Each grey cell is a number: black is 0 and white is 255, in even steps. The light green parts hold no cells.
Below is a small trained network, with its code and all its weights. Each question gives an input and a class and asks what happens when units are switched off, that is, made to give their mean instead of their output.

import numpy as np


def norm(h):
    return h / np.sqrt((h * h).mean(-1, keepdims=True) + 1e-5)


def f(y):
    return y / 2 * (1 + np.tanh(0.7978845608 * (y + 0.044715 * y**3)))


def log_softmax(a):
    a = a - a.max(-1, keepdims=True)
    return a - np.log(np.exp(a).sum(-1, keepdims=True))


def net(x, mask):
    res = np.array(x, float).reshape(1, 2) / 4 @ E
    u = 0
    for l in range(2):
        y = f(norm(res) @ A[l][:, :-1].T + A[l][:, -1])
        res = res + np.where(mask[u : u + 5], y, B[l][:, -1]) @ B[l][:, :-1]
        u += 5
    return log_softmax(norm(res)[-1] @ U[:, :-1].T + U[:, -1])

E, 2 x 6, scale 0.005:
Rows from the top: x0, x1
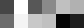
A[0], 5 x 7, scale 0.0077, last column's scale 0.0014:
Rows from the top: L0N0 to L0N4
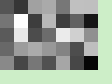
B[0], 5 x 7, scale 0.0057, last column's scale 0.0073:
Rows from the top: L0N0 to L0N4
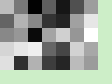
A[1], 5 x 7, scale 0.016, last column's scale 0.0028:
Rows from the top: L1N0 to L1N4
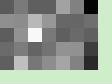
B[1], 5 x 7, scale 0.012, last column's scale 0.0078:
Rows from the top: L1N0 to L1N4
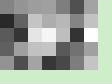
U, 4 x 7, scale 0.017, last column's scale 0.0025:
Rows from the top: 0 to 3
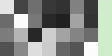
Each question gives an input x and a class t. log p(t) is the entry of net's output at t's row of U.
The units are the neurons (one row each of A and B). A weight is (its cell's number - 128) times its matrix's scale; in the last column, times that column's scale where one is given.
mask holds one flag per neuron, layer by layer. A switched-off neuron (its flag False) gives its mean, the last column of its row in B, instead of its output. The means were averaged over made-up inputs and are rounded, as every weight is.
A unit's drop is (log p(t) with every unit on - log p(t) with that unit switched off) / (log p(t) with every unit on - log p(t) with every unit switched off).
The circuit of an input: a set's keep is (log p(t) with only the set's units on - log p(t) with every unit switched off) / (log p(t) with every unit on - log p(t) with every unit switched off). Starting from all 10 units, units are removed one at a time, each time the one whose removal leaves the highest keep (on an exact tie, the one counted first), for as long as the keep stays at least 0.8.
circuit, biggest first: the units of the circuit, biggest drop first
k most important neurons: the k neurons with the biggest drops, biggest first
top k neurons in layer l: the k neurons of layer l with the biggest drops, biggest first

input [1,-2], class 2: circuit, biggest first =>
(L1N2 L0N2)
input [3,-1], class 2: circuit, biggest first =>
(L0N2)
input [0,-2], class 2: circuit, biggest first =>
(L1N4 L1N2)
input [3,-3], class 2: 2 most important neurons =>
(L0N2 L1N2)
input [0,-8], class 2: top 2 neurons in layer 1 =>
(L1N4 L1N2)
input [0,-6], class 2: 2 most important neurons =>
(L1N4 L1N2)
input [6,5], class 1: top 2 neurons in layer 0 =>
(L0N2 L0N4)
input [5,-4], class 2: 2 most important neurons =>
(L0N2 L1N2)
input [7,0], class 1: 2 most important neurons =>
(L1N2 L1N4)
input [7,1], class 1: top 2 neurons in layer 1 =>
(L1N2 L1N4)
